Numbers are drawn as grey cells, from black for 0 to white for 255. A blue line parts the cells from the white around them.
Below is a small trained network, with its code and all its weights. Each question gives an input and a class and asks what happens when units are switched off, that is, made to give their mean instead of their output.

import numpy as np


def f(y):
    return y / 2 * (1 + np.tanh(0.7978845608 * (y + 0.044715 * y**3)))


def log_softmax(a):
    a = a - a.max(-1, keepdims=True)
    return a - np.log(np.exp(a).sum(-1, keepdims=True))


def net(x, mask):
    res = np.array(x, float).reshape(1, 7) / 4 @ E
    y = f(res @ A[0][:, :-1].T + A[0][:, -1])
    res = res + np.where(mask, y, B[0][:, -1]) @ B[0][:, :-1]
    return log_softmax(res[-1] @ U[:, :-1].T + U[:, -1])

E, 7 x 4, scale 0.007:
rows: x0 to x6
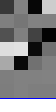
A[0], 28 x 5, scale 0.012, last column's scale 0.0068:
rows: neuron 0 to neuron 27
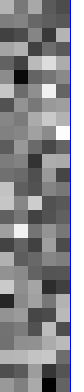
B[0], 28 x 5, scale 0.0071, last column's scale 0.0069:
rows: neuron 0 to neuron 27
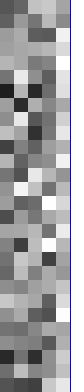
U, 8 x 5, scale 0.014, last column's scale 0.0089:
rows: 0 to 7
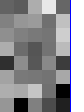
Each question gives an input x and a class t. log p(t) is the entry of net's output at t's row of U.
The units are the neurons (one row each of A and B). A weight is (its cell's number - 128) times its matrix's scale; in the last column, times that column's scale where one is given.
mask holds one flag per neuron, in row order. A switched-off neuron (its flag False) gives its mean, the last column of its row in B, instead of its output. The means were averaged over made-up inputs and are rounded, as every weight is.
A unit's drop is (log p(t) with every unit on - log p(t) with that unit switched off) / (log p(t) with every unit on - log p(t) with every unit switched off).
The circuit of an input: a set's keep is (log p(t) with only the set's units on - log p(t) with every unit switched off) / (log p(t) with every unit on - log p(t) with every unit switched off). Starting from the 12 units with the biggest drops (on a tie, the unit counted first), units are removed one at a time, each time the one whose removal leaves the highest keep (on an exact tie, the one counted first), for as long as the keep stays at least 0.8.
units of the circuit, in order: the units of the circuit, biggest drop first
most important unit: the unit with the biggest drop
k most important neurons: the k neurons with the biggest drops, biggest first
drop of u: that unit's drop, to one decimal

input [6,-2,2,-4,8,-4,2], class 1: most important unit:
neuron 5
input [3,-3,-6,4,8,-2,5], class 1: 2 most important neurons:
neuron 13; neuron 18
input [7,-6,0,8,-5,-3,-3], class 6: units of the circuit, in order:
neuron 16; neuron 3
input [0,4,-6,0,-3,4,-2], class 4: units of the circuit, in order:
neuron 25; neuron 6
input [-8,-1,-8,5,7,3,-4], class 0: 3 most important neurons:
neuron 14; neuron 0; neuron 20
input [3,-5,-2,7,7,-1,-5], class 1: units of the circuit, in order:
neuron 13; neuron 18
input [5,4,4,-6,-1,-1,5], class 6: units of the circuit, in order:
neuron 21; neuron 27
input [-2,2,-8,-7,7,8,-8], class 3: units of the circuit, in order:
neuron 4; neuron 9
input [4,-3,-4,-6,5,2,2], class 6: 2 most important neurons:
neuron 4; neuron 5
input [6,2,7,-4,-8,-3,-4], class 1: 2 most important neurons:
neuron 21; neuron 27
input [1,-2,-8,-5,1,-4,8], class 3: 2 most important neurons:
neuron 4; neuron 9
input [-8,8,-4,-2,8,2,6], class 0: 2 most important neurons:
neuron 14; neuron 0
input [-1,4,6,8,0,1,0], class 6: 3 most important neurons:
neuron 3; neuron 16; neuron 13
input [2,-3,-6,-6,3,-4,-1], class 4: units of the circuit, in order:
neuron 6
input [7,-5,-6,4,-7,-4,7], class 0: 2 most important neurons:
neuron 23; neuron 17
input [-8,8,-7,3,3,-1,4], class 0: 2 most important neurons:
neuron 14; neuron 0
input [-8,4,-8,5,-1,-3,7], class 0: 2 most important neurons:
neuron 14; neuron 0
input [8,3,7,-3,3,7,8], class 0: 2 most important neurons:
neuron 17; neuron 12
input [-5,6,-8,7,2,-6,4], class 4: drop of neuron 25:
0.6
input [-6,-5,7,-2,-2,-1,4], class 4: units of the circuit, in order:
neuron 27
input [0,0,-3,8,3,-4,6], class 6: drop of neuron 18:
0.1
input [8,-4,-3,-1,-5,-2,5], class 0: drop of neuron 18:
0.0
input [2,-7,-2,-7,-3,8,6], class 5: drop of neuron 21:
-0.1
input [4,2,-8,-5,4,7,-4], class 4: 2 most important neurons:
neuron 6; neuron 25
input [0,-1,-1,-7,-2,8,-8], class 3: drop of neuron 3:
0.2
